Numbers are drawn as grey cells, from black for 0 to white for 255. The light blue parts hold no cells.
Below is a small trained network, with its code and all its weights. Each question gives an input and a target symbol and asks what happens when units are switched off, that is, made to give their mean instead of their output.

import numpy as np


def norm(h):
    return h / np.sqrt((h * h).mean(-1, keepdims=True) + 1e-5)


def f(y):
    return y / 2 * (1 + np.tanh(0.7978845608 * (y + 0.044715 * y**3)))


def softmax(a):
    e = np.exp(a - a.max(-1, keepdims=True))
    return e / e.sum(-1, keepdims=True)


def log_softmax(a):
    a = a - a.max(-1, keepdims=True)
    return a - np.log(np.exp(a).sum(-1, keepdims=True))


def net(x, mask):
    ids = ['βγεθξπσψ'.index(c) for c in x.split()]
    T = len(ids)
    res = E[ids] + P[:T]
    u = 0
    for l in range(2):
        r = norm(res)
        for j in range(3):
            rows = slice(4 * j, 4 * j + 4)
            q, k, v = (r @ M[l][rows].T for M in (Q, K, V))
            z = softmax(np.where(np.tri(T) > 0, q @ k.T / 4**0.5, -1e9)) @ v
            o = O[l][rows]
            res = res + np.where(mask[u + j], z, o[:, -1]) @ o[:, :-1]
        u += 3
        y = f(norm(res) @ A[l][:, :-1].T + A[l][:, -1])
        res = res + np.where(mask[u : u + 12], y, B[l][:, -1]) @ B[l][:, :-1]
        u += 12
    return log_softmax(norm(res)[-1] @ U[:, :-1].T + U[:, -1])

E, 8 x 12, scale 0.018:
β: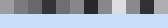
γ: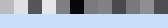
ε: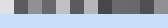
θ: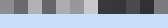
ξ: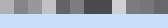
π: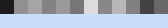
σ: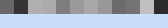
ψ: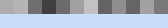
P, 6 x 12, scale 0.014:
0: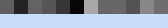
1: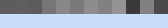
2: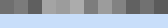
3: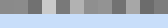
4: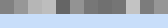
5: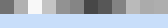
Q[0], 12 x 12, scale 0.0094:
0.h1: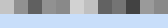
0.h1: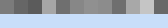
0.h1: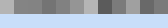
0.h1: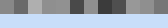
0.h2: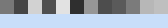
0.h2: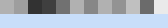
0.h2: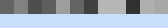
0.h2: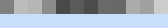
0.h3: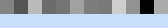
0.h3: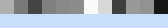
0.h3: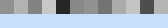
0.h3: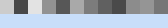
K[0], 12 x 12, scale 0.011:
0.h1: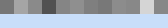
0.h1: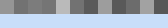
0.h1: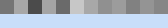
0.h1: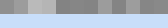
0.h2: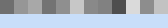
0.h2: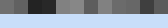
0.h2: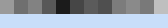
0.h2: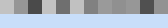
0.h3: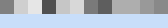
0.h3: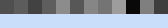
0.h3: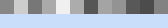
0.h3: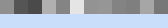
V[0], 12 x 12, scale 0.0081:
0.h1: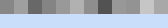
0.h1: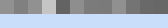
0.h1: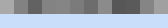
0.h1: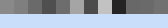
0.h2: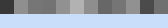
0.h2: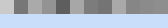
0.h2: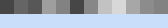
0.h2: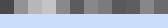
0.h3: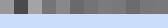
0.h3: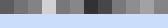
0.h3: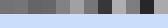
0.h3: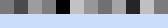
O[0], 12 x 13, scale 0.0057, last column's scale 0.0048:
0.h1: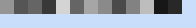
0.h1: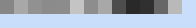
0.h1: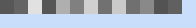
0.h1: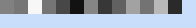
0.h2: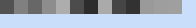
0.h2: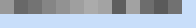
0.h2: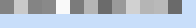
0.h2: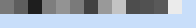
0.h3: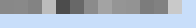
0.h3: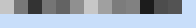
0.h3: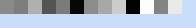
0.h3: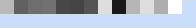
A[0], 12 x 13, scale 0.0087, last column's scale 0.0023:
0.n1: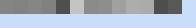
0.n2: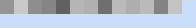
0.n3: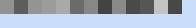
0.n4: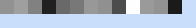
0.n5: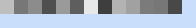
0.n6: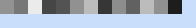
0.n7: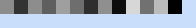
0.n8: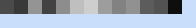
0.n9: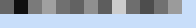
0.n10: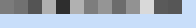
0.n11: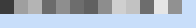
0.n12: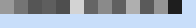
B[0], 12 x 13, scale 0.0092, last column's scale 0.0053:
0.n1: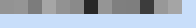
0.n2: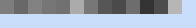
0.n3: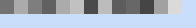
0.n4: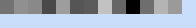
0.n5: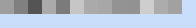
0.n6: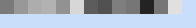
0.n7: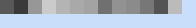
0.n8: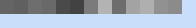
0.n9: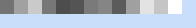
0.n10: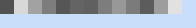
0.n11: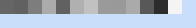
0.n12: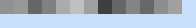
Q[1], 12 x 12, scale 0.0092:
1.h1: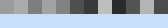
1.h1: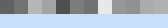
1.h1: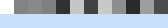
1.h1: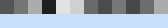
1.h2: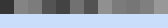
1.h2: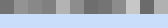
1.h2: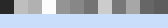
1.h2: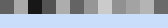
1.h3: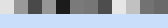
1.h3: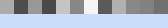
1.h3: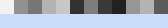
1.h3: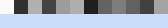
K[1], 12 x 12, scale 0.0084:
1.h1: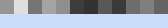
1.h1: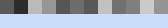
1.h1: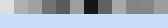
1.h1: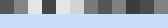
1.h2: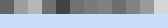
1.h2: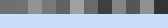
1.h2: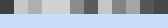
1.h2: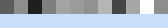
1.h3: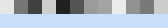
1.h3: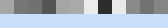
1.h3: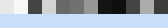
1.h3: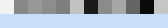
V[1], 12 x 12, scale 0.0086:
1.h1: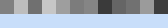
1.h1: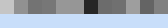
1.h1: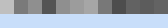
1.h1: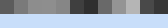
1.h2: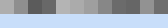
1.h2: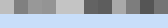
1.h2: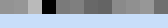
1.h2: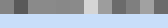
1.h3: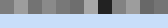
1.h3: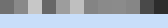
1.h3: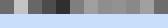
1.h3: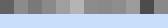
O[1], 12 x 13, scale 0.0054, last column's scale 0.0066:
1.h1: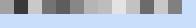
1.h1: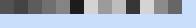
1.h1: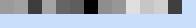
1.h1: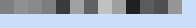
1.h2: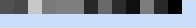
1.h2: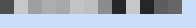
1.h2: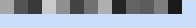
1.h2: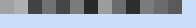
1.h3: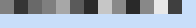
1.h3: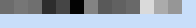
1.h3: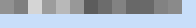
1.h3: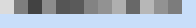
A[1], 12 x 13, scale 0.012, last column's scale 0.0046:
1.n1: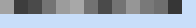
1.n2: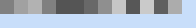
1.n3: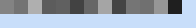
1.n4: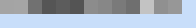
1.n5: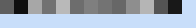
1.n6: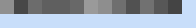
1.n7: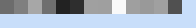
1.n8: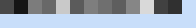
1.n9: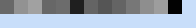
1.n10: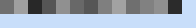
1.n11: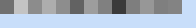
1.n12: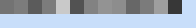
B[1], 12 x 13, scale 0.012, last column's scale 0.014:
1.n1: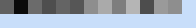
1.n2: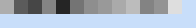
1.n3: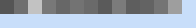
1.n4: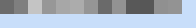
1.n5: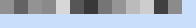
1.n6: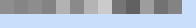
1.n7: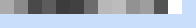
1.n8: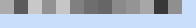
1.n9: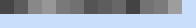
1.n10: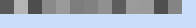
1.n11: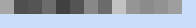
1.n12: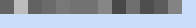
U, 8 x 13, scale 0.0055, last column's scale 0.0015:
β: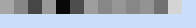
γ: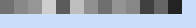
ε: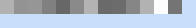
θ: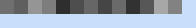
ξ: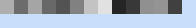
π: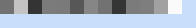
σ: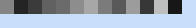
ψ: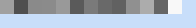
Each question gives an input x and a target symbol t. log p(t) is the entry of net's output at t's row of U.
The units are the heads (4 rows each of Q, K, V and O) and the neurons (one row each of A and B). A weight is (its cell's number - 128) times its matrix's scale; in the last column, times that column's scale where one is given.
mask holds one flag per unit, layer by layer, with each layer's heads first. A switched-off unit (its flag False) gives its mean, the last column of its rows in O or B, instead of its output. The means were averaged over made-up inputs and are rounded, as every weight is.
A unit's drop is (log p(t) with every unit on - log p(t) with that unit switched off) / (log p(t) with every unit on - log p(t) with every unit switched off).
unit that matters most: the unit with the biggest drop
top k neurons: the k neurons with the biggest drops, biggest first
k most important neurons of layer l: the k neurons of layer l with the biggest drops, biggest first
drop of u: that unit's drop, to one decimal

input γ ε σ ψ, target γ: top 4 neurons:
0.n6, 0.n2, 0.n9, 1.n7
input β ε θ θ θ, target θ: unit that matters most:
0.h2
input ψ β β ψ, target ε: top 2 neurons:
0.n11, 0.n5
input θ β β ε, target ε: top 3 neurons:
0.n5, 1.n7, 0.n11
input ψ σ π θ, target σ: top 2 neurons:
0.n7, 1.n1
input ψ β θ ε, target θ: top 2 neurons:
0.n9, 0.n3
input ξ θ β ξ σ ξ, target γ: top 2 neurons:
1.n7, 1.n2
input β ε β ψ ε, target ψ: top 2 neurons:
0.n7, 1.n5
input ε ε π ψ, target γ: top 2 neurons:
0.n6, 0.n9
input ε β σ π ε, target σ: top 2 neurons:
0.n7, 1.n1
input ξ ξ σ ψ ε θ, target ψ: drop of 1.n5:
0.1
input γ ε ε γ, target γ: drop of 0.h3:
0.1
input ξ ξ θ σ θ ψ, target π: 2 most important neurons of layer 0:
0.n4, 0.n12
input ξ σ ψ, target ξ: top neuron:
0.n4
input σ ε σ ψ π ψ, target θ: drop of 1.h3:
0.2
